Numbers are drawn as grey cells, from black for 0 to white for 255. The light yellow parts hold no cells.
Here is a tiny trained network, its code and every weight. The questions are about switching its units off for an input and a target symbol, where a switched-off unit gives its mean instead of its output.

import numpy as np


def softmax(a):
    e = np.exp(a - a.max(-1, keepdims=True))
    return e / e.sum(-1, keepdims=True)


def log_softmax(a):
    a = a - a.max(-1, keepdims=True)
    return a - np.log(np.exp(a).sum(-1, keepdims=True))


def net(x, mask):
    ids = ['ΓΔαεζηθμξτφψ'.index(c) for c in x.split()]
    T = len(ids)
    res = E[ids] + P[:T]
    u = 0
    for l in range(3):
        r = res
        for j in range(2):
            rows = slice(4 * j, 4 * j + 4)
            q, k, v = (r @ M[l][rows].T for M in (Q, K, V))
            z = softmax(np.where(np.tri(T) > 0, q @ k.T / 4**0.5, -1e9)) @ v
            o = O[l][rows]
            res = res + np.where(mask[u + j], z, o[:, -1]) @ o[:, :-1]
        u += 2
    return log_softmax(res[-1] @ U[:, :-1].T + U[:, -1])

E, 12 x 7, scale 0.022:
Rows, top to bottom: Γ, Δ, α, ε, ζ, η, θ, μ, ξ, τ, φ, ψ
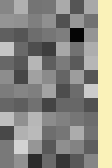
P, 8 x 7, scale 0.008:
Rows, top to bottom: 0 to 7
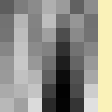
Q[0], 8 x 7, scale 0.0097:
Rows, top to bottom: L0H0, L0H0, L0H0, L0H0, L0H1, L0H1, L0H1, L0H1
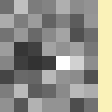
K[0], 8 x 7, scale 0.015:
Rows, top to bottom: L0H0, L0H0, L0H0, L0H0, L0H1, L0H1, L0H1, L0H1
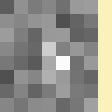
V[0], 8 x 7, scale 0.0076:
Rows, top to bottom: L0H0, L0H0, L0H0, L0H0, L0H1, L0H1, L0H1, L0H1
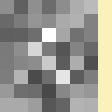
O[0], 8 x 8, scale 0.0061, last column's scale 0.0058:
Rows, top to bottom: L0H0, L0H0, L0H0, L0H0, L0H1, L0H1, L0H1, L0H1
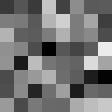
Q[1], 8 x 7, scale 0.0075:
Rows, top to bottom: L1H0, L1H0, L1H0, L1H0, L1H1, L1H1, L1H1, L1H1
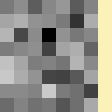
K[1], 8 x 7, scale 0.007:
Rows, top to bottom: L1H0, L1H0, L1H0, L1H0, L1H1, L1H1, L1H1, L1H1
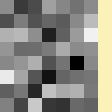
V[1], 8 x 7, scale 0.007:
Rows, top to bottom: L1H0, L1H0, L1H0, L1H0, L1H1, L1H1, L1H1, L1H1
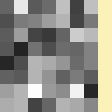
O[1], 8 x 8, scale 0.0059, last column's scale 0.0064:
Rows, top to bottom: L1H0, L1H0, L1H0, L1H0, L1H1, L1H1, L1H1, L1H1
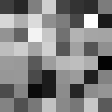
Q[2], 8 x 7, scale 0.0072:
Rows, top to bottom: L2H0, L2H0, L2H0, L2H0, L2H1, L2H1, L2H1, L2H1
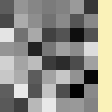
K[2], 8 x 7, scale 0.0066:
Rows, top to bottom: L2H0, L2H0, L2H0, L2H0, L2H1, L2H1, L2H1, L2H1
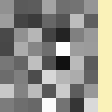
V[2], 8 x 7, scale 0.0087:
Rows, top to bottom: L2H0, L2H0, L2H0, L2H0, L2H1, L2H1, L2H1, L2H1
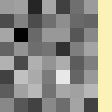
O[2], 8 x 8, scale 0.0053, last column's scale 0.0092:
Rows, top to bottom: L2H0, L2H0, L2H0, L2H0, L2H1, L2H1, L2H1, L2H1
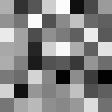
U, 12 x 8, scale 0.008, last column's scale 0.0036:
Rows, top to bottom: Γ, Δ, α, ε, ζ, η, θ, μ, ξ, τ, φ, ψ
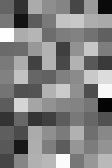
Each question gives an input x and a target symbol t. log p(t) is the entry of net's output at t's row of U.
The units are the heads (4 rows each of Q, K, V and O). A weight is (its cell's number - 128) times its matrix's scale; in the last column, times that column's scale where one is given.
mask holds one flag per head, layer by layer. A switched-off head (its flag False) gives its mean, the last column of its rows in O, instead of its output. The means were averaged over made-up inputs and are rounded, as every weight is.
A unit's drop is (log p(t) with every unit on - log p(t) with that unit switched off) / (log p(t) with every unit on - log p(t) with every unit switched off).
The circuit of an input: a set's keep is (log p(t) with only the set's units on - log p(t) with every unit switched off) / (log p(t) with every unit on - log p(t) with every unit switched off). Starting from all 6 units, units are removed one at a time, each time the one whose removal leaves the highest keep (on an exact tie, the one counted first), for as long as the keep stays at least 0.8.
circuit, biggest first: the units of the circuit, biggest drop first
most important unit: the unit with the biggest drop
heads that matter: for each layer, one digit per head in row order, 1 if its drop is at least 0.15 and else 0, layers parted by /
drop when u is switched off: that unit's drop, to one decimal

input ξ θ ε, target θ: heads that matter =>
01 / 01 / 00
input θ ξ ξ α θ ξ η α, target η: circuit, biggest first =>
(L2H1, L2H0, L0H1)
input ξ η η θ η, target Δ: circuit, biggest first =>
(L0H1, L2H1, L1H0)
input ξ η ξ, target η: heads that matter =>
00 / 00 / 01
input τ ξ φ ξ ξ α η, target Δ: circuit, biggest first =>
(L0H1, L2H1)
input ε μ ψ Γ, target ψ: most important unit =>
L2H0
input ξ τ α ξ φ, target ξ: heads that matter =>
10 / 11 / 00
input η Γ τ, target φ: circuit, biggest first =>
(L2H1, L1H0, L0H1)
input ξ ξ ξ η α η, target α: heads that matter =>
01 / 11 / 10
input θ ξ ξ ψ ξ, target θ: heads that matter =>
00 / 00 / 10
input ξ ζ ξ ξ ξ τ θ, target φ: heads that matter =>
00 / 00 / 01
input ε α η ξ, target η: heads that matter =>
00 / 01 / 10
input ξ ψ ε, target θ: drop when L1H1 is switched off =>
-0.1
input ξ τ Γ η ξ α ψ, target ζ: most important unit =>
L0H1
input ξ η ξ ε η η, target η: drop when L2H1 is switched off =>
0.3
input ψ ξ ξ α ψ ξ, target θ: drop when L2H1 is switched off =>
0.1
